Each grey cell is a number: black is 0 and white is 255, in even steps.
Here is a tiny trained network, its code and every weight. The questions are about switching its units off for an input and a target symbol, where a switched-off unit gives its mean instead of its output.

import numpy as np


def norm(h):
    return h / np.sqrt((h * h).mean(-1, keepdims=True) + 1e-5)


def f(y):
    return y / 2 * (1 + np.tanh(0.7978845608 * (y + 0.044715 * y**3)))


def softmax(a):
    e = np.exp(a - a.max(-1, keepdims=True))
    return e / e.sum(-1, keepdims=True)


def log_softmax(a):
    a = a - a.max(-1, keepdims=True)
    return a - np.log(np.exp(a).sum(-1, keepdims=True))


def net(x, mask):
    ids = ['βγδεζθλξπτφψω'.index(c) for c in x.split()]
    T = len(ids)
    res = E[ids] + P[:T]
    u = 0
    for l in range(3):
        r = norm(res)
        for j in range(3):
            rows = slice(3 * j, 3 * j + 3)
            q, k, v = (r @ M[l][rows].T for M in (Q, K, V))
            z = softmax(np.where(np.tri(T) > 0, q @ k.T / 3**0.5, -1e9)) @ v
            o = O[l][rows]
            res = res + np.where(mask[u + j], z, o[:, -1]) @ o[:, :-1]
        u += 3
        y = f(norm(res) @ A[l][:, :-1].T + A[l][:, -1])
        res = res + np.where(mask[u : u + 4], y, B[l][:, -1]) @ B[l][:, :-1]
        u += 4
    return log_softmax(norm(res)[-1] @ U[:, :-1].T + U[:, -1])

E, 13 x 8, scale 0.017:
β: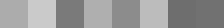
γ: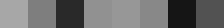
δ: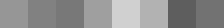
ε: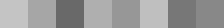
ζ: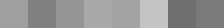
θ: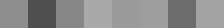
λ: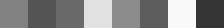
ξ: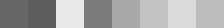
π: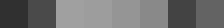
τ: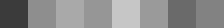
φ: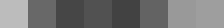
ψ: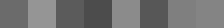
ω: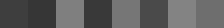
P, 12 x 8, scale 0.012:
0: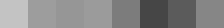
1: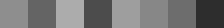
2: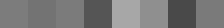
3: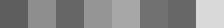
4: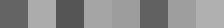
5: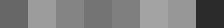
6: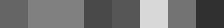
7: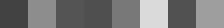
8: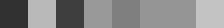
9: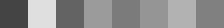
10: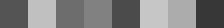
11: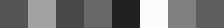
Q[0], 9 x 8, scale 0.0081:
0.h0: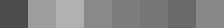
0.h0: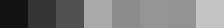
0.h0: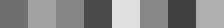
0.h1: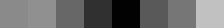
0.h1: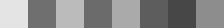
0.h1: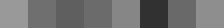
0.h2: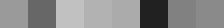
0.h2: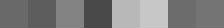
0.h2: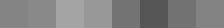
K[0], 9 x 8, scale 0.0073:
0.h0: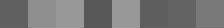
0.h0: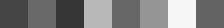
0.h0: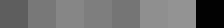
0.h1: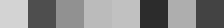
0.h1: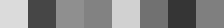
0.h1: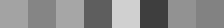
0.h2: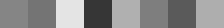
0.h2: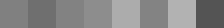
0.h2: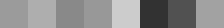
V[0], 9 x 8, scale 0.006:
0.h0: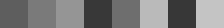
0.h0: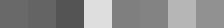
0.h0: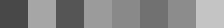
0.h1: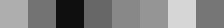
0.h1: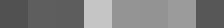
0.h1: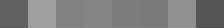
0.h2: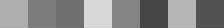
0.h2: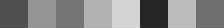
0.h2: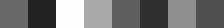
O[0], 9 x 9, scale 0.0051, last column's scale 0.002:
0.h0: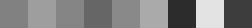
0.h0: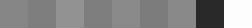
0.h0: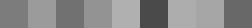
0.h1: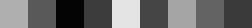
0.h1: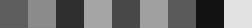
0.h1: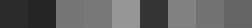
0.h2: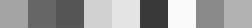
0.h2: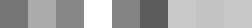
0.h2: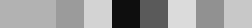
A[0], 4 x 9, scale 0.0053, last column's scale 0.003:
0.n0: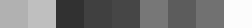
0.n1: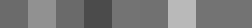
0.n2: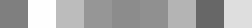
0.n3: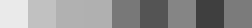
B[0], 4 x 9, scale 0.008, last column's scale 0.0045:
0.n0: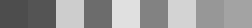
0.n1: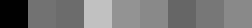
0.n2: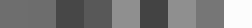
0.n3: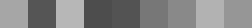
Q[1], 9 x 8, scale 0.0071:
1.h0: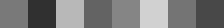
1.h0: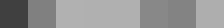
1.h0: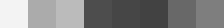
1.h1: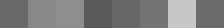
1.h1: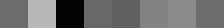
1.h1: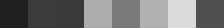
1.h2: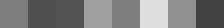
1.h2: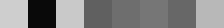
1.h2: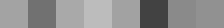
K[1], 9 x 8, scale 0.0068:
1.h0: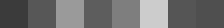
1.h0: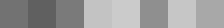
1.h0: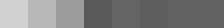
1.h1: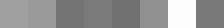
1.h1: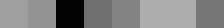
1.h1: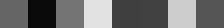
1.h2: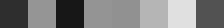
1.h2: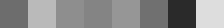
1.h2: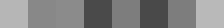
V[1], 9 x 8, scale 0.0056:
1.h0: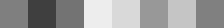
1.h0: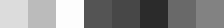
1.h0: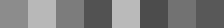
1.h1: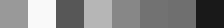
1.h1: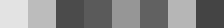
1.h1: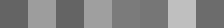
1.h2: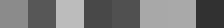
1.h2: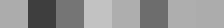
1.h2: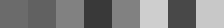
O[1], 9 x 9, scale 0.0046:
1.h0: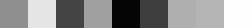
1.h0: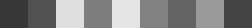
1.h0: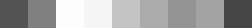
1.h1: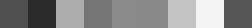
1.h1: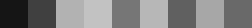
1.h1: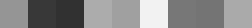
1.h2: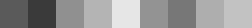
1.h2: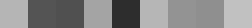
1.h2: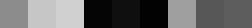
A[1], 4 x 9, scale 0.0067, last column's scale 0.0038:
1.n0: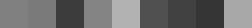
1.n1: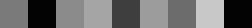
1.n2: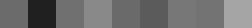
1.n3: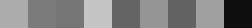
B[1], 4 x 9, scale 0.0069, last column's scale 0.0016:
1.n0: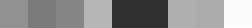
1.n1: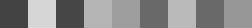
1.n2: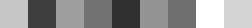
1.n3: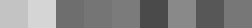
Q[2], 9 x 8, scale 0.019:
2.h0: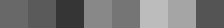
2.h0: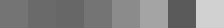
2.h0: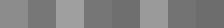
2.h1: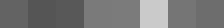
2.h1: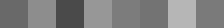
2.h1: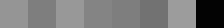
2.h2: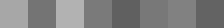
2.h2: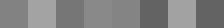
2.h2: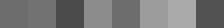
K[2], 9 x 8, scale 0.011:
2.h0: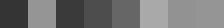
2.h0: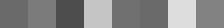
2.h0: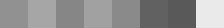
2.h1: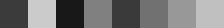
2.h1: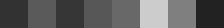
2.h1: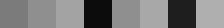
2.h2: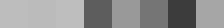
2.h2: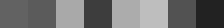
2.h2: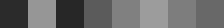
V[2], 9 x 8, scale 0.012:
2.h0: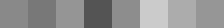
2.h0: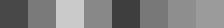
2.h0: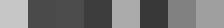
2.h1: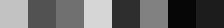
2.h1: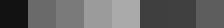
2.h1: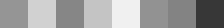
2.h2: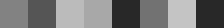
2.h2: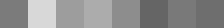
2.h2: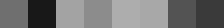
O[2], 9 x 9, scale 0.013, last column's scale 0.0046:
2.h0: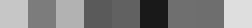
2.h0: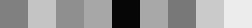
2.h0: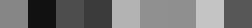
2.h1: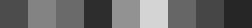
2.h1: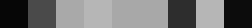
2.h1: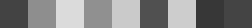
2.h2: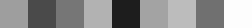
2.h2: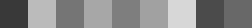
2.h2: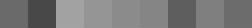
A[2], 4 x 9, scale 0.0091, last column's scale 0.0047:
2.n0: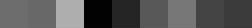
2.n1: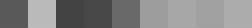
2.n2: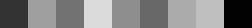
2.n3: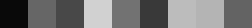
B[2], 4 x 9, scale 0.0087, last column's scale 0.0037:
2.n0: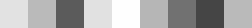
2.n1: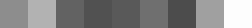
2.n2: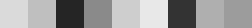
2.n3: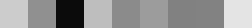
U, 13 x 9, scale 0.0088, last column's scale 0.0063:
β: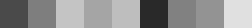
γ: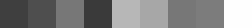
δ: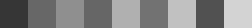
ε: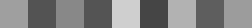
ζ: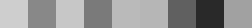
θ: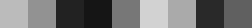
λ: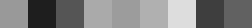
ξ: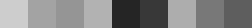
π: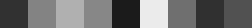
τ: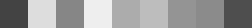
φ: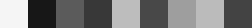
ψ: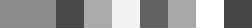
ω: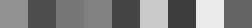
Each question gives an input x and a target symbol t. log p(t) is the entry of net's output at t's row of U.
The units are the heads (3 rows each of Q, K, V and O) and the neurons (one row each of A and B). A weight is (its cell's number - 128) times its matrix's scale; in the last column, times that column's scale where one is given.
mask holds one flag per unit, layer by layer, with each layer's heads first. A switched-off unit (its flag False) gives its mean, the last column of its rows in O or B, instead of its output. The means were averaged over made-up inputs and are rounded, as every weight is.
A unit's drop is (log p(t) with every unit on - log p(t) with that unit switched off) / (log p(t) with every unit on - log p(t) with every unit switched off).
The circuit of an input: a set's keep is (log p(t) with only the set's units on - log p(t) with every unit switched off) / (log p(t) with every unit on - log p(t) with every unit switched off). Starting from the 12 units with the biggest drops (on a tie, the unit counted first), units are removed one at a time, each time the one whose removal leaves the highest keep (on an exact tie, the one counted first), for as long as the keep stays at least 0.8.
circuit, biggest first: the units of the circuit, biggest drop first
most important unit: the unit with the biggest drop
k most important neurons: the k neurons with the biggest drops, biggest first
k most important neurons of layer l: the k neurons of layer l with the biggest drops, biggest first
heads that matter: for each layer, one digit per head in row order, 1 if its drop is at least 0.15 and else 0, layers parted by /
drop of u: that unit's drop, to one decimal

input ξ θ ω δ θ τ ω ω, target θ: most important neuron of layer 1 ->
(1.n1)
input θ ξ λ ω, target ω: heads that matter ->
000 / 000 / 010
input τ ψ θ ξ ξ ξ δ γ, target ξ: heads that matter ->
000 / 100 / 010
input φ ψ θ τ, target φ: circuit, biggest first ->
(2.h0; 0.n0)
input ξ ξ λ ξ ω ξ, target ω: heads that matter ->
000 / 011 / 010
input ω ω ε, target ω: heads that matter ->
001 / 100 / 000
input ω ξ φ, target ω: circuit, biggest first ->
(1.h0; 2.h1; 0.h2)
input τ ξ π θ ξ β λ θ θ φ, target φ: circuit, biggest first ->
(2.h0; 1.h1; 0.h2)
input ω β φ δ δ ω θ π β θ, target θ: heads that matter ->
101 / 011 / 010
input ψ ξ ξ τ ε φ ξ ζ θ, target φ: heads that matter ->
001 / 000 / 100
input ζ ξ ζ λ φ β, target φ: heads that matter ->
000 / 010 / 100
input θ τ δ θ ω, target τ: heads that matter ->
000 / 011 / 010
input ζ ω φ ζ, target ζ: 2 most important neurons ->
(0.n3; 1.n0)
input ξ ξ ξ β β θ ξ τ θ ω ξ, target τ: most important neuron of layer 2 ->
(2.n2)
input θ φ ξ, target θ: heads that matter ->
000 / 000 / 010
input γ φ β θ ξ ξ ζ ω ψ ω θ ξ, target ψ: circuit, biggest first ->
(2.h1; 2.h2; 2.h0)
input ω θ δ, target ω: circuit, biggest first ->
(1.h0; 0.h2; 2.h1)
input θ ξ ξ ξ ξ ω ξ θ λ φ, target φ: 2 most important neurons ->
(0.n0; 1.n2)
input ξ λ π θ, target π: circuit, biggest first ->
(2.h1; 0.h0)
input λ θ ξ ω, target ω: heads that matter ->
100 / 000 / 010
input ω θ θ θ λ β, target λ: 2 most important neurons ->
(0.n2; 0.n3)
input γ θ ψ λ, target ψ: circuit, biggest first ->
(2.h2)
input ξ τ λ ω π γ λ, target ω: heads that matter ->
000 / 011 / 010
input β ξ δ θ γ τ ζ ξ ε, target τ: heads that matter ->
000 / 000 / 010
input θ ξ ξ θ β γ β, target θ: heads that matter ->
101 / 111 / 010
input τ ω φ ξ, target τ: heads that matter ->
101 / 100 / 010
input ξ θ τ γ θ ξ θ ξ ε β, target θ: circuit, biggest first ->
(2.h1)
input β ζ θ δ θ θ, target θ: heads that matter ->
000 / 011 / 010
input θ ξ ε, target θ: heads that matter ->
000 / 000 / 010
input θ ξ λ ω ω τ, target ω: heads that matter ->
000 / 011 / 010
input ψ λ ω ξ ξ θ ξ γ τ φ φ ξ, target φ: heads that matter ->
011 / 000 / 101
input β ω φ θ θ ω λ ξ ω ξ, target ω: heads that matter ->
000 / 000 / 010
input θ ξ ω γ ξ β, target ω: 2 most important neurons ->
(1.n0; 0.n0)
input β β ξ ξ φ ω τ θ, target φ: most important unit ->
2.h0
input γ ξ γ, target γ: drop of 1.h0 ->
0.2
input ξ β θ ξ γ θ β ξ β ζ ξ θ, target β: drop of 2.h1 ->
0.6
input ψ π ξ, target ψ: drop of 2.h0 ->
0.3
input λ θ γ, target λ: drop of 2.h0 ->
0.3
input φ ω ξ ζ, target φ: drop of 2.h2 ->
0.0
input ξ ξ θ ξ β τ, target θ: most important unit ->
0.h2
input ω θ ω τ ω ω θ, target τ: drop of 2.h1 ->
0.2
